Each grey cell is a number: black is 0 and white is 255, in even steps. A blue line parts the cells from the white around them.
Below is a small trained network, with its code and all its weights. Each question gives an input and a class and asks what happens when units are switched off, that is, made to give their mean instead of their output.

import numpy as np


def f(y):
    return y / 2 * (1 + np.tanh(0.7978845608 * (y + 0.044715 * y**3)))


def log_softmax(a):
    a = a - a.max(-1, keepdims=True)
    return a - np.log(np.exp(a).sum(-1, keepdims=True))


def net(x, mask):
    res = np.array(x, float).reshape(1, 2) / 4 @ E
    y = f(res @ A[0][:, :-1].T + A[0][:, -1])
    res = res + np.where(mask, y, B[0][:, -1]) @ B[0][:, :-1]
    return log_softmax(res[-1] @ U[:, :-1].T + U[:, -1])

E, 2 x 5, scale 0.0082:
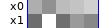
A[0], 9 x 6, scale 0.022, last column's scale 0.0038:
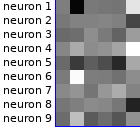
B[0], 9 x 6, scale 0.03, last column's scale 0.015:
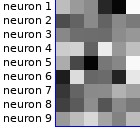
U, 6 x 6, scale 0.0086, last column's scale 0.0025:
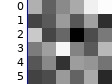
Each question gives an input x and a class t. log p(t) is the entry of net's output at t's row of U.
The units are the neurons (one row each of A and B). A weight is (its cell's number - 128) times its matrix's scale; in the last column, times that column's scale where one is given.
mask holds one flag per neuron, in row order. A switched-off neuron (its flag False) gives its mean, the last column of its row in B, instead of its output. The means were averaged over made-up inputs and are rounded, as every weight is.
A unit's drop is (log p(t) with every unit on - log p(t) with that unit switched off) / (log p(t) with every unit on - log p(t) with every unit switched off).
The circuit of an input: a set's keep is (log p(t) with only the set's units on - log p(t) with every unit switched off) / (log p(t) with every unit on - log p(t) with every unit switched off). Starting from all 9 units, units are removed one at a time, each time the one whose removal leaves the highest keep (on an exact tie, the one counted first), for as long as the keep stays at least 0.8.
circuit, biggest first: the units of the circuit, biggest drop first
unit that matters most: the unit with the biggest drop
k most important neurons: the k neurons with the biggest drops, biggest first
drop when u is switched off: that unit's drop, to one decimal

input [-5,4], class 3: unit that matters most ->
neuron 9
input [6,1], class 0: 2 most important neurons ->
(neuron 1; neuron 6)
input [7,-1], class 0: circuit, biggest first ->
(neuron 6; neuron 1)
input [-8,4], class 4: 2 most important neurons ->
(neuron 1; neuron 5)
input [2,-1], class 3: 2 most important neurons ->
(neuron 5; neuron 1)
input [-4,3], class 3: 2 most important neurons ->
(neuron 9; neuron 5)
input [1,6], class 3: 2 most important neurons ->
(neuron 5; neuron 9)
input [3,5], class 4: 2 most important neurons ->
(neuron 1; neuron 4)
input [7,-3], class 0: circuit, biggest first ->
(neuron 6; neuron 1)
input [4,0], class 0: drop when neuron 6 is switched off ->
0.4
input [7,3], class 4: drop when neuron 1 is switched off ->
0.2
